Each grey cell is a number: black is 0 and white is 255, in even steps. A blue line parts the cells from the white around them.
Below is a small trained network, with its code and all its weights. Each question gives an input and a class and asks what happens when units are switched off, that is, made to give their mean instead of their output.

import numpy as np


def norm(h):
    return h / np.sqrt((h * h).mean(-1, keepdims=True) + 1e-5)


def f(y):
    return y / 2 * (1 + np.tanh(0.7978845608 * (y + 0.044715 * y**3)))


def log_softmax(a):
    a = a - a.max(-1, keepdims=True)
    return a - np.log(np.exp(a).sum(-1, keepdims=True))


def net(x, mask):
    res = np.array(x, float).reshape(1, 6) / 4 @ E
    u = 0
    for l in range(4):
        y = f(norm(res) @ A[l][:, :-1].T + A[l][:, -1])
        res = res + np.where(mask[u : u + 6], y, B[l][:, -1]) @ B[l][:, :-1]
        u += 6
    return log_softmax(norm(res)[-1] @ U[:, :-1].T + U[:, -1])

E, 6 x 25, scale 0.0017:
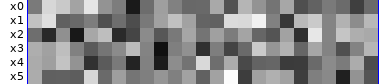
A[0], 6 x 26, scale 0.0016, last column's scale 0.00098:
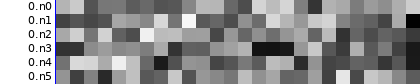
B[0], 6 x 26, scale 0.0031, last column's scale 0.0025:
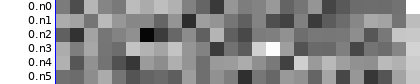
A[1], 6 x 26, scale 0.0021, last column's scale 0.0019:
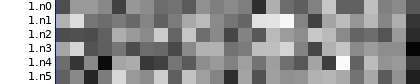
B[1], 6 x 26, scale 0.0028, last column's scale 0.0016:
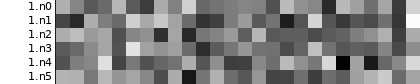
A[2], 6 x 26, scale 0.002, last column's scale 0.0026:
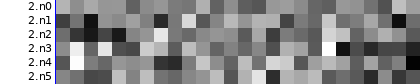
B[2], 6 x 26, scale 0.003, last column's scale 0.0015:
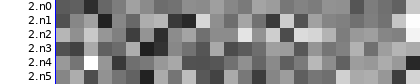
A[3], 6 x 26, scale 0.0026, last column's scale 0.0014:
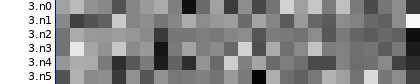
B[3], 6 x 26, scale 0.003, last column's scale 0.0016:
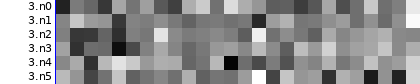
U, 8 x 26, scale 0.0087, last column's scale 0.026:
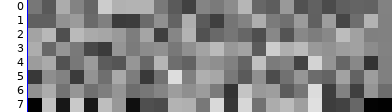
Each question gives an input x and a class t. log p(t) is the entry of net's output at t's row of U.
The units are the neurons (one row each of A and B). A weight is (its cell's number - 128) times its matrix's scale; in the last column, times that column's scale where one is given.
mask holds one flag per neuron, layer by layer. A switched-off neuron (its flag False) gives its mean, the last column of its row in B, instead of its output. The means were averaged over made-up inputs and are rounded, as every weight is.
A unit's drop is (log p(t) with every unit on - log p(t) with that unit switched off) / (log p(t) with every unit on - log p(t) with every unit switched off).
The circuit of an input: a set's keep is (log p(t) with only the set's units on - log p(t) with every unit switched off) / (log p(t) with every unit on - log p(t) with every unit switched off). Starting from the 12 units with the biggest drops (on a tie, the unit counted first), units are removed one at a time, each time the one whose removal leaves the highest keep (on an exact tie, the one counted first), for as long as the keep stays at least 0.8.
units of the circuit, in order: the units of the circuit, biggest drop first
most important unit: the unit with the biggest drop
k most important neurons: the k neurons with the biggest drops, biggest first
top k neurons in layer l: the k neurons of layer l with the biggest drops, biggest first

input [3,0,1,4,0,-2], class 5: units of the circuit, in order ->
[3.n0]
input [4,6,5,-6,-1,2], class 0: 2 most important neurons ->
[1.n1 0.n2]
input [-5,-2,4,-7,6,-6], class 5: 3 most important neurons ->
[2.n1 0.n1 1.n2]
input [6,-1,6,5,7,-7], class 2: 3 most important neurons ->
[3.n4 0.n2 2.n5]
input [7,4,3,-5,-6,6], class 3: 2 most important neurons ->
[3.n3 0.n4]
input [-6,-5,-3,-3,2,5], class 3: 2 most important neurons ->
[2.n2 0.n0]
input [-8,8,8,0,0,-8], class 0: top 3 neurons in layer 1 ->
[1.n1 1.n3 1.n4]
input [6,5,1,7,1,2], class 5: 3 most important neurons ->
[3.n0 2.n2 0.n3]
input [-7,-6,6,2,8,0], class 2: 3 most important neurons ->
[3.n4 0.n0 1.n1]
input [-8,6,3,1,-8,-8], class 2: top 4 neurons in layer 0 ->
[0.n4 0.n1 0.n3 0.n2]
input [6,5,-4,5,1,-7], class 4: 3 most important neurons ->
[3.n5 2.n2 0.n3]
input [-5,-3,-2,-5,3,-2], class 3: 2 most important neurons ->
[2.n2 3.n0]
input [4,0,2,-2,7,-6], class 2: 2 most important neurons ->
[3.n4 2.n5]
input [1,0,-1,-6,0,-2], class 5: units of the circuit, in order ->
[2.n1]
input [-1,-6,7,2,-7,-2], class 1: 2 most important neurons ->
[1.n4 0.n0]
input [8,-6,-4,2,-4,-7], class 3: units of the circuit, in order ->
[3.n3 0.n4]
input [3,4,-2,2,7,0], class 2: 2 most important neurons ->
[3.n4 0.n3]
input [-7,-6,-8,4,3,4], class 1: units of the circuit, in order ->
[2.n3 0.n0]
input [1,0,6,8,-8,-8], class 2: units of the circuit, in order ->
[1.n5 1.n2]
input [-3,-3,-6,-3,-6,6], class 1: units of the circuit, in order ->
[2.n3]
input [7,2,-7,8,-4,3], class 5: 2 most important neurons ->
[3.n0 1.n4]
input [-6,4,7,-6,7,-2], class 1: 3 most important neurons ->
[1.n4 0.n1 1.n2]
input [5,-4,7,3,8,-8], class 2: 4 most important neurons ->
[3.n4 0.n2 2.n5 2.n3]
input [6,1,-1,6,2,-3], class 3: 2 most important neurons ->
[3.n3 2.n1]
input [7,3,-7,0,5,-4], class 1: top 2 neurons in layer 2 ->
[2.n3 2.n2]
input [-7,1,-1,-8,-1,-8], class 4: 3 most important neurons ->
[3.n5 0.n4 1.n0]
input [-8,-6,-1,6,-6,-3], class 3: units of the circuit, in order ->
[2.n2]
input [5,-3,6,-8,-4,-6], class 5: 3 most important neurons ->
[2.n1 0.n2 2.n5]
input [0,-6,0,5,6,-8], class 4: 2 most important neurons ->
[3.n5 0.n0]
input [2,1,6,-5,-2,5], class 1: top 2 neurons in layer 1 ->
[1.n4 1.n0]
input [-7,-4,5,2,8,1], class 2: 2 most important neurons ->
[3.n4 0.n4]
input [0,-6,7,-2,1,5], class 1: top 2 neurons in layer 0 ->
[0.n0 0.n5]
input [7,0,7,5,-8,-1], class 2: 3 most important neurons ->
[1.n5 0.n2 1.n2]
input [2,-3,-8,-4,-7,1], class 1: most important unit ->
2.n3
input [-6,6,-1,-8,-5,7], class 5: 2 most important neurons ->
[2.n1 1.n0]
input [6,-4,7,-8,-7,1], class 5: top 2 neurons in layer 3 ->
[3.n4 3.n5]
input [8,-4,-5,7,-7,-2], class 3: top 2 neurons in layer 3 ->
[3.n3 3.n4]
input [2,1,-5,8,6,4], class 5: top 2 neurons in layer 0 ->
[0.n1 0.n5]
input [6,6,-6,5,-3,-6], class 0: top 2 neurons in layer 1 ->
[1.n1 1.n4]
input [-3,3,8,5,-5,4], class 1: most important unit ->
1.n4
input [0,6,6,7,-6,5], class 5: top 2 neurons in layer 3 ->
[3.n0 3.n4]
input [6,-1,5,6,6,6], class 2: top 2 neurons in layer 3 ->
[3.n4 3.n5]
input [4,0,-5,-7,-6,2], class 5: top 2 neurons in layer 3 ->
[3.n4 3.n5]
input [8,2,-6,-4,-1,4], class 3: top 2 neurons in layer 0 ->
[0.n5 0.n4]
